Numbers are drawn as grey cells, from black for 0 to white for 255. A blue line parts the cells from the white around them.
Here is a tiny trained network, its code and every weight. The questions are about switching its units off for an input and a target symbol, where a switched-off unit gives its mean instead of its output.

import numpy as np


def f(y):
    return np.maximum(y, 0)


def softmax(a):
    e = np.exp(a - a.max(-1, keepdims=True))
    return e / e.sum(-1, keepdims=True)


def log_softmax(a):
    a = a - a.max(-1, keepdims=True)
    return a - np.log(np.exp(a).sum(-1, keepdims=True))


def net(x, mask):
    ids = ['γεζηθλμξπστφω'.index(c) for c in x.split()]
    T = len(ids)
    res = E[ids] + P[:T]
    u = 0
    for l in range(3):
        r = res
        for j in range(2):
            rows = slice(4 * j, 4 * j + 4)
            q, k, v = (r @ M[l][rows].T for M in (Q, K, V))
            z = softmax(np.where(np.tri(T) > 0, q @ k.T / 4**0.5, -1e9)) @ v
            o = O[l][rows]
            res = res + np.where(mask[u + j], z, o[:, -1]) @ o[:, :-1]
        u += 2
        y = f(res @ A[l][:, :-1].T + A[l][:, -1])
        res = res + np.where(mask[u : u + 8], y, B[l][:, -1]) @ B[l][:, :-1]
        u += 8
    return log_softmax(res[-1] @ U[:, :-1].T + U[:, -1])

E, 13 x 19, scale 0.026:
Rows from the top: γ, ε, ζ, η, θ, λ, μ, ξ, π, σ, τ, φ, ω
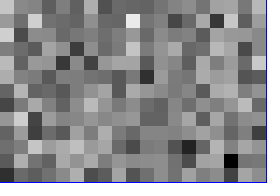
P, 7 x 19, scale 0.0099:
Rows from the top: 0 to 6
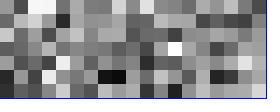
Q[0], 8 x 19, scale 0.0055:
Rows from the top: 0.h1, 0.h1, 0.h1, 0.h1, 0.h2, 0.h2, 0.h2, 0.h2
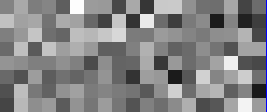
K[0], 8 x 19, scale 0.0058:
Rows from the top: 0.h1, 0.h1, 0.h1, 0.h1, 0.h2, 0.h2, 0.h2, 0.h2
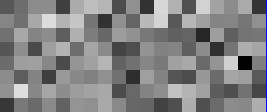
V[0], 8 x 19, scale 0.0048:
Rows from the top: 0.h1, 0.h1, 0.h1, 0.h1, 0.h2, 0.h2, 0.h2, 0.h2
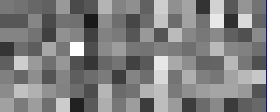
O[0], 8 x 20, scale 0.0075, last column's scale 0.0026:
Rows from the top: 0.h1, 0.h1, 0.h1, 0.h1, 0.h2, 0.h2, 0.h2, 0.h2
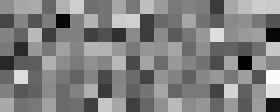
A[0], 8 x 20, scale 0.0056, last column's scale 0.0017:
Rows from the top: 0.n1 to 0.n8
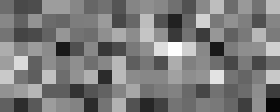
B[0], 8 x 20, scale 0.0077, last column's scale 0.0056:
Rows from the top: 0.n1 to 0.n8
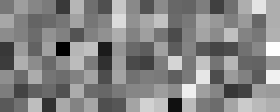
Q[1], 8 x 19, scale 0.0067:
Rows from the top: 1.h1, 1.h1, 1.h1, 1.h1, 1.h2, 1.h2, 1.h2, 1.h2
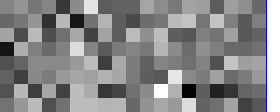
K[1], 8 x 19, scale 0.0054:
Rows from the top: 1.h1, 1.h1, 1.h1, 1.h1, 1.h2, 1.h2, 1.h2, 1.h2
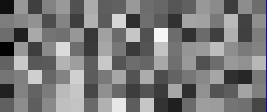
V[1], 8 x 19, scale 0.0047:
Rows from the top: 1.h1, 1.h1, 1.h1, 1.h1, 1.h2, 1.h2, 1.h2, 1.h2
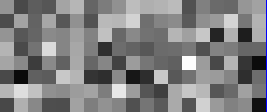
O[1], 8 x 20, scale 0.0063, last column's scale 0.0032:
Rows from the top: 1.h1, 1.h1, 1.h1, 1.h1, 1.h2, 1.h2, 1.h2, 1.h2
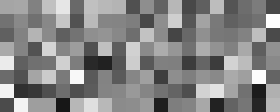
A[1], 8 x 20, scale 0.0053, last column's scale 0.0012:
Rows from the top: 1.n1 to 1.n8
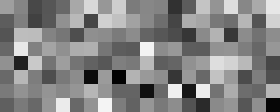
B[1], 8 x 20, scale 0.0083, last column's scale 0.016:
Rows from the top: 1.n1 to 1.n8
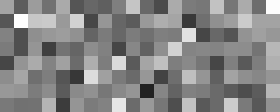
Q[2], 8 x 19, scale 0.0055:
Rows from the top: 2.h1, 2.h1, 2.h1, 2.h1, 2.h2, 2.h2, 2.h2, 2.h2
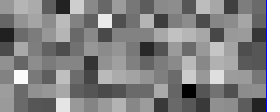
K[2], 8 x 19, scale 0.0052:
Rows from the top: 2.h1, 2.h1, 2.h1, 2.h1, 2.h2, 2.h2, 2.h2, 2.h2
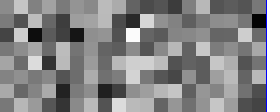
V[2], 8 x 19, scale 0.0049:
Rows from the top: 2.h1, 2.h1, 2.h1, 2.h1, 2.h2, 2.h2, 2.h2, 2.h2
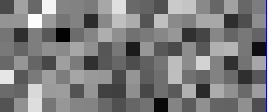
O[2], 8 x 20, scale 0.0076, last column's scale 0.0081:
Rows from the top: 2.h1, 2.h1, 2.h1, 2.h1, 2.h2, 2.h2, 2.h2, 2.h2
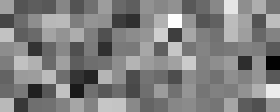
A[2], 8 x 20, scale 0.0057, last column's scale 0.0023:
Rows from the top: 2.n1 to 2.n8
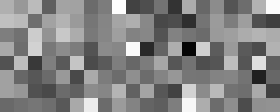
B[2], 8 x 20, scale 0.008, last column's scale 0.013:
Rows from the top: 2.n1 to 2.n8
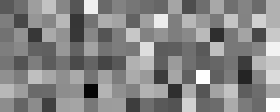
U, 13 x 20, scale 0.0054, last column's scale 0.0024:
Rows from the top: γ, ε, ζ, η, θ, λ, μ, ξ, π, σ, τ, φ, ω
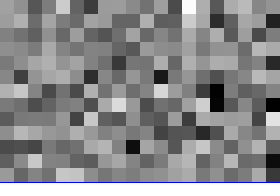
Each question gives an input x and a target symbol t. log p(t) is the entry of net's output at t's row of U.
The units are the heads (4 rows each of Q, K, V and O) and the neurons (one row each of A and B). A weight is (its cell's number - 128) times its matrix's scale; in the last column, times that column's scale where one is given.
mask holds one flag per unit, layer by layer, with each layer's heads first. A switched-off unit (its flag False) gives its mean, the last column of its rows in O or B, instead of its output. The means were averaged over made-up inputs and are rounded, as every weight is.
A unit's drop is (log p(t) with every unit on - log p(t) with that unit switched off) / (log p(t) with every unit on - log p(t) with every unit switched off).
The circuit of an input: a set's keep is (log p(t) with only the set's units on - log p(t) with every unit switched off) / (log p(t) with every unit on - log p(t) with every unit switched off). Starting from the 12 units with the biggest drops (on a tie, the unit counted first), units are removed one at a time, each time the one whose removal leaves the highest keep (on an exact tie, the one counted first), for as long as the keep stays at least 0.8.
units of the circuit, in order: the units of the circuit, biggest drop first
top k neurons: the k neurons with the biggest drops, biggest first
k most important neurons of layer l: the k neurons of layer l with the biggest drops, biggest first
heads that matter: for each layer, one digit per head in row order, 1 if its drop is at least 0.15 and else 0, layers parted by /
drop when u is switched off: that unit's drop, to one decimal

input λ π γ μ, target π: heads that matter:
00 / 01 / 00
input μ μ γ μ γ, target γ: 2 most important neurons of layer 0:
[0.n4, 0.n2]
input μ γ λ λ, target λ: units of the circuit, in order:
[1.h2, 0.h2]
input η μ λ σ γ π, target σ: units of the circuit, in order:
[1.h2, 2.h2, 0.n5]
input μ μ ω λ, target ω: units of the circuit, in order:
[2.h2, 1.h2, 0.n8]
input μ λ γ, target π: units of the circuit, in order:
[2.n1, 1.n1]
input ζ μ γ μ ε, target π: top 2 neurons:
[0.n2, 2.n8]
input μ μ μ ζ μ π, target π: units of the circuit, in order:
[1.h2, 0.n5, 2.h1]
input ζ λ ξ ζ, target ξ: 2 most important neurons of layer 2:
[2.n8, 2.n6]
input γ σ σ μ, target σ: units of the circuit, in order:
[1.h2, 2.h2]
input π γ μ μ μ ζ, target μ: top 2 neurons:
[1.n1, 0.n4]
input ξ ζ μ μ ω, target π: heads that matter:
00 / 10 / 00
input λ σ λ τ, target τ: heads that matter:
01 / 01 / 00
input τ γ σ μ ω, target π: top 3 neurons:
[2.n1, 1.n2, 2.n8]
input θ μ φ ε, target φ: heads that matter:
00 / 01 / 11
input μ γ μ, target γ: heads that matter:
00 / 00 / 10
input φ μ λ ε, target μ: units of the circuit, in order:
[0.n4, 1.h2, 0.n6]
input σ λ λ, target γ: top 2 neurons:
[0.n8, 0.n4]
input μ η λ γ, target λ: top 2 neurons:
[0.n4, 2.n5]
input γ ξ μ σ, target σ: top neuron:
[2.n4]
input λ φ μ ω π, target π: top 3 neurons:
[0.n5, 2.n8, 1.n7]
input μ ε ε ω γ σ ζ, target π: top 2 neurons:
[1.n5, 2.n8]
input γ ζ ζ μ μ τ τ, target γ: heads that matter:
01 / 01 / 10
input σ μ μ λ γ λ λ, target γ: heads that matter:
01 / 00 / 00
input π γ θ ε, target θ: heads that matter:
01 / 10 / 10
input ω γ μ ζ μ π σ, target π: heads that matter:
00 / 00 / 10
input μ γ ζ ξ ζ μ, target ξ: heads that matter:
00 / 01 / 00
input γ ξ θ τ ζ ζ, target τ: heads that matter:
00 / 01 / 00
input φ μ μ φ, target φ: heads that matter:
00 / 00 / 01
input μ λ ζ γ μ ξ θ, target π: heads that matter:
00 / 10 / 00
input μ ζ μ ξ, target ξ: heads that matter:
00 / 00 / 00
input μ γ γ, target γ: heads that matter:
10 / 10 / 00
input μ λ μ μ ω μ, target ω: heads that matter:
00 / 00 / 01
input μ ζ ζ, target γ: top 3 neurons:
[0.n4, 2.n2, 1.n2]
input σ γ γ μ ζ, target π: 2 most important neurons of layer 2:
[2.n1, 2.n8]
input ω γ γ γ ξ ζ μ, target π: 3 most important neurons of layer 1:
[1.n2, 1.n5, 1.n6]
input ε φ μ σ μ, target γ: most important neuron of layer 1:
[1.n7]
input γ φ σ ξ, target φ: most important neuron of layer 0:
[0.n5]
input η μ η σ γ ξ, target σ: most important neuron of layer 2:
[2.n4]
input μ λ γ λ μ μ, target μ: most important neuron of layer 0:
[0.n8]
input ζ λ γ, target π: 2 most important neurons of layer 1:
[1.n5, 1.n1]
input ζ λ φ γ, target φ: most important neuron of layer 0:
[0.n4]
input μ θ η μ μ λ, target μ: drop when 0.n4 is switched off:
0.1
